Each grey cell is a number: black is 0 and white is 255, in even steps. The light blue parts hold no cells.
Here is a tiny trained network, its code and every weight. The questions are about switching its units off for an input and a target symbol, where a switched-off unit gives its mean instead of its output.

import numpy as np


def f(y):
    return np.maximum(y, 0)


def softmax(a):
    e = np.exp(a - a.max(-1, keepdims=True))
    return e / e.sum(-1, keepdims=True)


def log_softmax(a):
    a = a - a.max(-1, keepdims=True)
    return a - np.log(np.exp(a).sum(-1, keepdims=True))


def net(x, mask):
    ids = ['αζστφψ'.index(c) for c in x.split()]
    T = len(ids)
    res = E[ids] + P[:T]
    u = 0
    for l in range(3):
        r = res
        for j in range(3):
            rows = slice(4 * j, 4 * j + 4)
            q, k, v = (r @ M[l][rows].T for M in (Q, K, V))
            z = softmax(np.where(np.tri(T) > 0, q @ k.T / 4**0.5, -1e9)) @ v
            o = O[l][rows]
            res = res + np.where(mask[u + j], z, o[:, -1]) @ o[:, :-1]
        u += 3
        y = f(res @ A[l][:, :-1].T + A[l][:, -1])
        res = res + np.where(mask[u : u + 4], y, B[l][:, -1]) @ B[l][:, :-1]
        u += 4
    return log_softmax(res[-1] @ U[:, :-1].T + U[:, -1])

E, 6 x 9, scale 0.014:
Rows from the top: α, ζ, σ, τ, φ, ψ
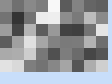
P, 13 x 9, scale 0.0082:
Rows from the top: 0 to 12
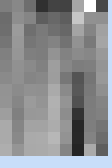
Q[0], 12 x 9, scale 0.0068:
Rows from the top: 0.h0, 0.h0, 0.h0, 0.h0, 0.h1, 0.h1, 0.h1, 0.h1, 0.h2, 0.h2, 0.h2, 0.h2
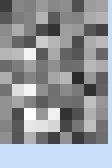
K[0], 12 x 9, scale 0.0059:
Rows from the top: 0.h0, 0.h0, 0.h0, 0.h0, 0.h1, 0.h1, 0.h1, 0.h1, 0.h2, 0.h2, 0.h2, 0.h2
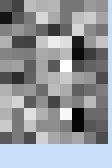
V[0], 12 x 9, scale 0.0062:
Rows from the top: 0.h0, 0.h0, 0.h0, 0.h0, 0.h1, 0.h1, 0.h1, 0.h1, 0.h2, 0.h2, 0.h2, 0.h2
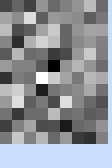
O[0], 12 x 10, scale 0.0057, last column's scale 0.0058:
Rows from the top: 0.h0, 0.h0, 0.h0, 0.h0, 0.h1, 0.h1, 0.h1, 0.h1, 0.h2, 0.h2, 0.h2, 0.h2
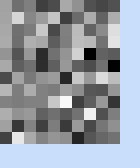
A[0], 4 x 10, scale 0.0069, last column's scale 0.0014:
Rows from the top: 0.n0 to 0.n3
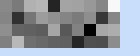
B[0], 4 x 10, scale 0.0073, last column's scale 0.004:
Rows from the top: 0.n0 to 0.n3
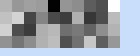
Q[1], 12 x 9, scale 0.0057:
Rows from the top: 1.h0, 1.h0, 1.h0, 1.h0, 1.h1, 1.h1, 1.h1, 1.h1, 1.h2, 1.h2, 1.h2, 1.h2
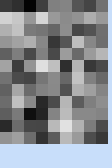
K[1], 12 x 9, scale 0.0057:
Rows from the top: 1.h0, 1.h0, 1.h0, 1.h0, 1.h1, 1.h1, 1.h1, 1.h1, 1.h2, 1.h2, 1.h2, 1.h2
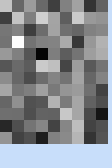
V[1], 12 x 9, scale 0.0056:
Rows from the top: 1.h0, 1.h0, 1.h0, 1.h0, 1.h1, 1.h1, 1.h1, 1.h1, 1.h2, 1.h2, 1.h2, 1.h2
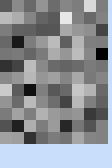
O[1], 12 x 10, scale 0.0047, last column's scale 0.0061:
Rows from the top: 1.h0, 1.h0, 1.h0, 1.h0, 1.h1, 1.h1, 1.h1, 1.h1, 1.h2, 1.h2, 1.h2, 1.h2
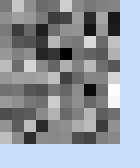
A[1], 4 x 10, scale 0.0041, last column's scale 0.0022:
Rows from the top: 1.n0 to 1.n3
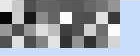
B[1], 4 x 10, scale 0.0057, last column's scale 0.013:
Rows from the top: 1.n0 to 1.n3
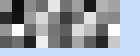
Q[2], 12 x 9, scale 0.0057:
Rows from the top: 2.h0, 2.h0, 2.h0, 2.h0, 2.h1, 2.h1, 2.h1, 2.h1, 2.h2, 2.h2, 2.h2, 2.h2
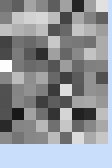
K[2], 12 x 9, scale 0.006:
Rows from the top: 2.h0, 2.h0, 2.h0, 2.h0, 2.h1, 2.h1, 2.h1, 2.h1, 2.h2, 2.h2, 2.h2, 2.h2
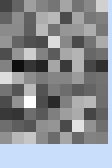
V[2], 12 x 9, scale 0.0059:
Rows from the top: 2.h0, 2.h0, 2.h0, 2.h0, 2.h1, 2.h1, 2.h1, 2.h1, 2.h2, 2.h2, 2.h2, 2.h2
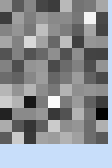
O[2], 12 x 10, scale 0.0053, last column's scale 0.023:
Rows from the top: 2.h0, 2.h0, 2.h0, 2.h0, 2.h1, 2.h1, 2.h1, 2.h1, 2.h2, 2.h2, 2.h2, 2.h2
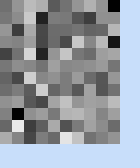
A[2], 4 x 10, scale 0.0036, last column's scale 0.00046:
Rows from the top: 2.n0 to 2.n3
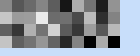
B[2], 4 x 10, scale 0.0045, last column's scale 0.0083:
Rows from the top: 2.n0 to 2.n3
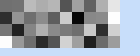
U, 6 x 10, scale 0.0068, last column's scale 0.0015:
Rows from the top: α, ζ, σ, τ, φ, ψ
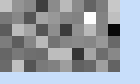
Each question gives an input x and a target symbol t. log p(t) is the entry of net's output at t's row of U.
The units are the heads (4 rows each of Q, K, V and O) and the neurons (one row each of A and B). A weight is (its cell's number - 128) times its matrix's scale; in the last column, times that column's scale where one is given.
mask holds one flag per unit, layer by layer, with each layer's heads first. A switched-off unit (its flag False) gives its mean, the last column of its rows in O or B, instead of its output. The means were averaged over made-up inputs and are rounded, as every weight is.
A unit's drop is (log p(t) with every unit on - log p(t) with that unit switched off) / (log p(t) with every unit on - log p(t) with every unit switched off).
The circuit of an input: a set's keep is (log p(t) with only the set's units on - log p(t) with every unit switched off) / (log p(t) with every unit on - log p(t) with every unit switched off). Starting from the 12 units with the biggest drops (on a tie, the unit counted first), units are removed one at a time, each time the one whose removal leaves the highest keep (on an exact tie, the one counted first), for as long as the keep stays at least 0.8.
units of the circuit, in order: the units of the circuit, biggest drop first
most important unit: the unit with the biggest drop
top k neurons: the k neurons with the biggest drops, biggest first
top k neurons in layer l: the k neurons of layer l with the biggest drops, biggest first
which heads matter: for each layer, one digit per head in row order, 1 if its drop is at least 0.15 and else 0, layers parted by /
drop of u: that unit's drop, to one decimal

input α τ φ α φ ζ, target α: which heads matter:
100 / 000 / 010
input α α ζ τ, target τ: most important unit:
0.h0
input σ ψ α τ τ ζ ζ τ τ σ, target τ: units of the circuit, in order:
(2.h2; 0.h0; 0.n0; 0.h1)
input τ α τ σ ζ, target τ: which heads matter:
100 / 000 / 101
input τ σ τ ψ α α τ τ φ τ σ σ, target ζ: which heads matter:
100 / 010 / 010
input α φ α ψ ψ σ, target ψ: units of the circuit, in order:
(2.h2; 0.h2; 1.h2)
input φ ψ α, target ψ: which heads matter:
001 / 000 / 101
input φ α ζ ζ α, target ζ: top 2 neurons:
(0.n2; 0.n1)
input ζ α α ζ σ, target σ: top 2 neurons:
(1.n3; 0.n1)
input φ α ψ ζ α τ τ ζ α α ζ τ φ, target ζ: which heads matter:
110 / 010 / 010
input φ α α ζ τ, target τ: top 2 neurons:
(0.n0; 1.n0)
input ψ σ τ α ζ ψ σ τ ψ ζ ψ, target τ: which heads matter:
111 / 101 / 101
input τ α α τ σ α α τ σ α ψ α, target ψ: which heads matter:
000 / 001 / 111
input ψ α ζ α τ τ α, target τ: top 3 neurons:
(1.n3; 2.n0; 1.n2)
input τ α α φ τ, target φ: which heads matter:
011 / 000 / 100
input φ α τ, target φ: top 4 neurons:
(0.n2; 1.n3; 0.n1; 1.n2)
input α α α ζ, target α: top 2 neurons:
(0.n0; 0.n1)
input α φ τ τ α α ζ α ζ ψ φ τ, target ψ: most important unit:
0.h1
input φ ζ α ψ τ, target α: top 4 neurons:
(0.n0; 1.n3; 0.n2; 2.n1)
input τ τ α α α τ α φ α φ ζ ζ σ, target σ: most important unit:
2.h0
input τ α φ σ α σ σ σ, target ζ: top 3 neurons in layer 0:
(0.n0; 0.n1; 0.n2)
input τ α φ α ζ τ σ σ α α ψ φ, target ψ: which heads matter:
110 / 001 / 111
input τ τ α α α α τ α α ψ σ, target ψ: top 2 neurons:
(1.n2; 2.n2)
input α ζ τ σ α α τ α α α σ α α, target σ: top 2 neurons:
(1.n2; 1.n3)
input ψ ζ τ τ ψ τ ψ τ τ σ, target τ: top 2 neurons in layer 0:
(0.n0; 0.n2)
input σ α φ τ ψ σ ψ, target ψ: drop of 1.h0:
0.2
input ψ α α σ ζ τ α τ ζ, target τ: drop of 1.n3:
0.0
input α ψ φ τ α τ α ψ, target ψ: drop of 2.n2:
0.2
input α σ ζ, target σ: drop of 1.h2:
0.1
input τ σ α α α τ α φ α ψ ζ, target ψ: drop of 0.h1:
0.1
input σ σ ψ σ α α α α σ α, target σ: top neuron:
(1.n2)
